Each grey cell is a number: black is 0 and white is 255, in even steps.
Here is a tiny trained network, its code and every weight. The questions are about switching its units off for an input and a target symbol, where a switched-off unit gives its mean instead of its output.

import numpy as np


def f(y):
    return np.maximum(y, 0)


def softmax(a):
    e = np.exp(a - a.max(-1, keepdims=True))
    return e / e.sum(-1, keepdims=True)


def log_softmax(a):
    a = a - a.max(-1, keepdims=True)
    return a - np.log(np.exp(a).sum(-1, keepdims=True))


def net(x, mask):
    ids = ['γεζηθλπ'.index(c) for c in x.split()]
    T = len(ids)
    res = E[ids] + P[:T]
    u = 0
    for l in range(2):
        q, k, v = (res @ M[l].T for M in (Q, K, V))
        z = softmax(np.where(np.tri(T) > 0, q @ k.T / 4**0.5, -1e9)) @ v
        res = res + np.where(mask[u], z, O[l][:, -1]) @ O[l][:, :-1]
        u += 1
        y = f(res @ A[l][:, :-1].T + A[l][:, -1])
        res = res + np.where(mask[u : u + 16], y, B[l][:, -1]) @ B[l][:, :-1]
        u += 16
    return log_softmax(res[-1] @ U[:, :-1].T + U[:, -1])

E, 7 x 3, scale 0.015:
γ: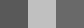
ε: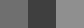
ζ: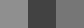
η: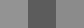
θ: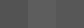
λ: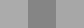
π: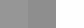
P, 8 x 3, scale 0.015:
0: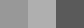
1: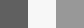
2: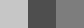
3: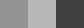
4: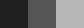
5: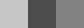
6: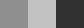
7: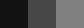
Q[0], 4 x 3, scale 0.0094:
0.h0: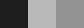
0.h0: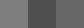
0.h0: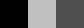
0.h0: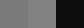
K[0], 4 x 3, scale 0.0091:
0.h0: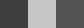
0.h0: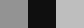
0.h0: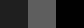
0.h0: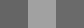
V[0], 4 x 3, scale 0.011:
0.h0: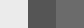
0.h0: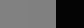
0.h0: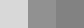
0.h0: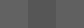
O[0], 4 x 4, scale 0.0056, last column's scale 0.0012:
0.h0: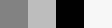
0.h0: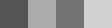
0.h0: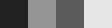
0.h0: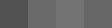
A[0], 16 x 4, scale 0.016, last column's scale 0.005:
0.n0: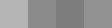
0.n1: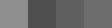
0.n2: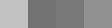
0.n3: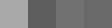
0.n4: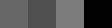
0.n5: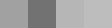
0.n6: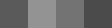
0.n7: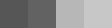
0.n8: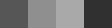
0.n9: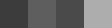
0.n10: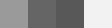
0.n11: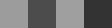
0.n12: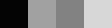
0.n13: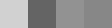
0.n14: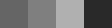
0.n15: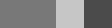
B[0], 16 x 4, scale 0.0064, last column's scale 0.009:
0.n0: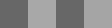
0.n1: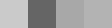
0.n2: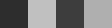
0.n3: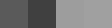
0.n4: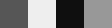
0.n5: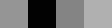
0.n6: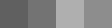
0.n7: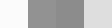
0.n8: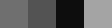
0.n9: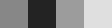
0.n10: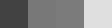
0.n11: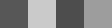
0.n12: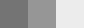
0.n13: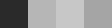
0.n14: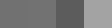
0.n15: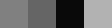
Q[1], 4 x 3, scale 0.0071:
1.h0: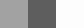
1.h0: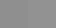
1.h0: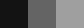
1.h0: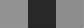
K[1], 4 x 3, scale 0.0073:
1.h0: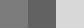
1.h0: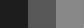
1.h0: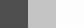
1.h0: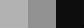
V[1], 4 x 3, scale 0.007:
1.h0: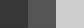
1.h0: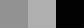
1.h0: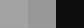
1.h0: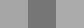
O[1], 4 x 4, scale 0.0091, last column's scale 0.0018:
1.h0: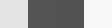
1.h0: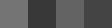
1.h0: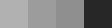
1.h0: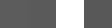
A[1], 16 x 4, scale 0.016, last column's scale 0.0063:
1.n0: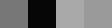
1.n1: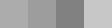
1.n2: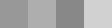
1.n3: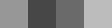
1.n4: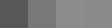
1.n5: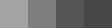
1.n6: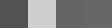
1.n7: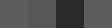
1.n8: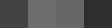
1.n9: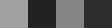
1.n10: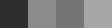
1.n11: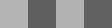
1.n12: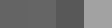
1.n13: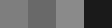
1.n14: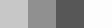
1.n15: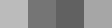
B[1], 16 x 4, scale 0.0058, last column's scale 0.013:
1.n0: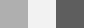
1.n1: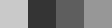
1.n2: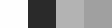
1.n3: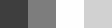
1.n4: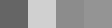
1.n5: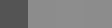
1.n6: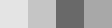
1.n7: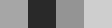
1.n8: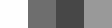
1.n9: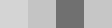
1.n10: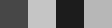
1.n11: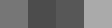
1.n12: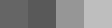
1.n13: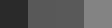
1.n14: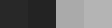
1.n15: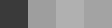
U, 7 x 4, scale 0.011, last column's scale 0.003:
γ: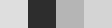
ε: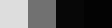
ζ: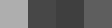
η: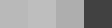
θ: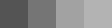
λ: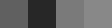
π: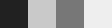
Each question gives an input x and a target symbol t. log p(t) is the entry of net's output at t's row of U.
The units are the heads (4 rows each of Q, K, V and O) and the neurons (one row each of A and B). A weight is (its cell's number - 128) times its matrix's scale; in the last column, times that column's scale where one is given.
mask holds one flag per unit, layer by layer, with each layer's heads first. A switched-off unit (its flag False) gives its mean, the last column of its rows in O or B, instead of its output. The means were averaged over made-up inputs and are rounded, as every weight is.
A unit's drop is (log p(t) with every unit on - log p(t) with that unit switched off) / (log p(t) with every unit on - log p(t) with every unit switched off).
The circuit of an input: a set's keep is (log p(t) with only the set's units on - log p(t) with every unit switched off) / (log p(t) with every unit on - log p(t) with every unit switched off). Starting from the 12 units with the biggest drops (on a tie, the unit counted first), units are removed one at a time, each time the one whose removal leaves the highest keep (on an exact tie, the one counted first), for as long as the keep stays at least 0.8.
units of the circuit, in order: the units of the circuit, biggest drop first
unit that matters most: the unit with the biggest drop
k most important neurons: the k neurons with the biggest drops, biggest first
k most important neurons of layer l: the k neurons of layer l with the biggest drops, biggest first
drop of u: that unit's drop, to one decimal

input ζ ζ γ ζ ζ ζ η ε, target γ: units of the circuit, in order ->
(0.n7)
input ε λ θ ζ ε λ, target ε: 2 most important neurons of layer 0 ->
(0.n2, 0.n13)
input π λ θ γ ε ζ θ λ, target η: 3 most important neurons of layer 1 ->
(1.n0, 1.n7, 1.n9)
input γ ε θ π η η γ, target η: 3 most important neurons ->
(0.n12, 1.n2, 1.n6)
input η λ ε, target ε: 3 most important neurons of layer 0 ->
(0.n12, 0.n7, 0.n10)
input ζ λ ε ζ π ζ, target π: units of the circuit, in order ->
(0.n13, 0.n2, 0.n11)
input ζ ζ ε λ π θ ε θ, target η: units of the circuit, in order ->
(1.n0, 0.n12, 0.n9)
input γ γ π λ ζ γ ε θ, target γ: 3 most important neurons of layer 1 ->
(1.n10, 1.n3, 1.n11)
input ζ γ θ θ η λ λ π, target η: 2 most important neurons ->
(1.n0, 0.n12)
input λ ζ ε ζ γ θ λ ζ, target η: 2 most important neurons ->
(1.n0, 0.n9)
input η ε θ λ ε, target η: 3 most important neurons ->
(1.n0, 1.n9, 0.n12)
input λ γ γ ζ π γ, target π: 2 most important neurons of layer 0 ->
(0.n7, 0.n13)
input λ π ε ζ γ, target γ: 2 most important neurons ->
(0.n7, 1.n10)
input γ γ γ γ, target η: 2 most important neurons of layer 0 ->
(0.n7, 0.n12)
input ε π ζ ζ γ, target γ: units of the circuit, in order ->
(0.h0)
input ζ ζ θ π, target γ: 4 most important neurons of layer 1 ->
(1.n2, 1.n0, 1.n10, 1.n1)
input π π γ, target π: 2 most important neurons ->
(0.n7, 1.n7)
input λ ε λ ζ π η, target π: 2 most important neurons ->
(0.n13, 1.n10)
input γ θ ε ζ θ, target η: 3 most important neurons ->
(1.n0, 0.n12, 1.n9)
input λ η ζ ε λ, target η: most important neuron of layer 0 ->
(0.n5)
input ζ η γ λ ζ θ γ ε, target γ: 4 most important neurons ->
(0.n7, 0.n4, 0.n15, 1.n10)
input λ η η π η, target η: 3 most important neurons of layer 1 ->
(1.n0, 1.n9, 1.n7)
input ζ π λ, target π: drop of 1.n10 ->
0.1
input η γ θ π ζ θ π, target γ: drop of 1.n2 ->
0.2
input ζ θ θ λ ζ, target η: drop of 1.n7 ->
0.1
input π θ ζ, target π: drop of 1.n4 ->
0.1
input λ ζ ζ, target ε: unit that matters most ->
0.n10
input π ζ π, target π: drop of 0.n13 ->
0.2
